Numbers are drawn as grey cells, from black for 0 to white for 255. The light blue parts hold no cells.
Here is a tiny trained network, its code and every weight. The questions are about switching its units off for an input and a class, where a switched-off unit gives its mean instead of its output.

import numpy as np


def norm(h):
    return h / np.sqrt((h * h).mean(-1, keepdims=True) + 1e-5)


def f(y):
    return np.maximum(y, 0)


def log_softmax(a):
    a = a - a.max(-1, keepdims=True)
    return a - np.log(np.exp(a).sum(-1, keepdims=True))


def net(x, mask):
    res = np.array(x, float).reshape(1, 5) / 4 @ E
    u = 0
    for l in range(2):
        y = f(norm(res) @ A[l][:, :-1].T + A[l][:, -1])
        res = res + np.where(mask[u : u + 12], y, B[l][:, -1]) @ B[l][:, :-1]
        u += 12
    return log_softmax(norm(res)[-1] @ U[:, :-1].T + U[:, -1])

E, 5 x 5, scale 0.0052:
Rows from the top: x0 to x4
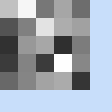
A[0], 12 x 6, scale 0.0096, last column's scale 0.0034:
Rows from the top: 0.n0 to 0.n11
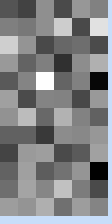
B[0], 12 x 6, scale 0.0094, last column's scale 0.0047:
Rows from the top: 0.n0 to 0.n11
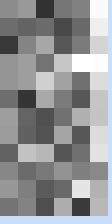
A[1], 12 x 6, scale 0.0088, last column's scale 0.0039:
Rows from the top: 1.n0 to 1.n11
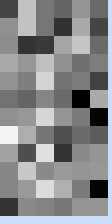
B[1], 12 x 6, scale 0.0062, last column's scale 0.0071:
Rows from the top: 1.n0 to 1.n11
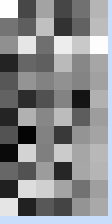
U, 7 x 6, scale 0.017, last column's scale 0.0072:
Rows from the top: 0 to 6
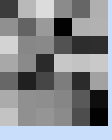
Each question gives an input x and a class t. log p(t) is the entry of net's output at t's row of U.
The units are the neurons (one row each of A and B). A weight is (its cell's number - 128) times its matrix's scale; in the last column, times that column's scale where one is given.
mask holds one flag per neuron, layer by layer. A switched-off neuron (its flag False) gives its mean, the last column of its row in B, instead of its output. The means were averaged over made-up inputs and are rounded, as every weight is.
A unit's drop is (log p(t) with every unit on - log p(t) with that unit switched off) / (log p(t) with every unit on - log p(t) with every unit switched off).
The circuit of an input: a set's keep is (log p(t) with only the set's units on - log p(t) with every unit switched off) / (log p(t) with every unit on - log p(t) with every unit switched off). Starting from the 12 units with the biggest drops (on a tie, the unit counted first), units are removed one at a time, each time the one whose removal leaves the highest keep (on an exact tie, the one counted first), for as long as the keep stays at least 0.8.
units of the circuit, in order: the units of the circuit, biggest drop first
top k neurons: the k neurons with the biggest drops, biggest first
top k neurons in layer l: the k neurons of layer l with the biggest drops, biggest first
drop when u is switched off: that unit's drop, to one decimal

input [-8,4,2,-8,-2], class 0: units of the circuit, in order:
1.n8
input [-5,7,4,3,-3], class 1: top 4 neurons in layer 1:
1.n11, 1.n2, 1.n0, 1.n9
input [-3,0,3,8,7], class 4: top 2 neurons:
0.n3, 0.n1
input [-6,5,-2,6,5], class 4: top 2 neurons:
0.n3, 0.n1
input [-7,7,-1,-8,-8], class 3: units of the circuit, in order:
0.n3, 0.n0
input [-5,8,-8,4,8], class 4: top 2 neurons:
0.n3, 0.n1
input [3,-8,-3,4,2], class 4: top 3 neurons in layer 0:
0.n3, 0.n1, 0.n2
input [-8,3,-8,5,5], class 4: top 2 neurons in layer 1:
1.n5, 1.n8
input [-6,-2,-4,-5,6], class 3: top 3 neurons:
0.n3, 0.n0, 0.n2
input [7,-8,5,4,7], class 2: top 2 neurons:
0.n3, 1.n0
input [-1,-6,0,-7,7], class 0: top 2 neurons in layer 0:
0.n5, 0.n3
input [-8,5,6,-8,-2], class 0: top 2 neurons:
0.n4, 1.n8
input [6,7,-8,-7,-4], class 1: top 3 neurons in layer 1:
1.n7, 1.n2, 1.n9
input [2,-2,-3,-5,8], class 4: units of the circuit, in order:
1.n5
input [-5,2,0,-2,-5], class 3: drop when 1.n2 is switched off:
0.0
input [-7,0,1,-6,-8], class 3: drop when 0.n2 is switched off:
0.1
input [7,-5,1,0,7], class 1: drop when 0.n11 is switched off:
0.2
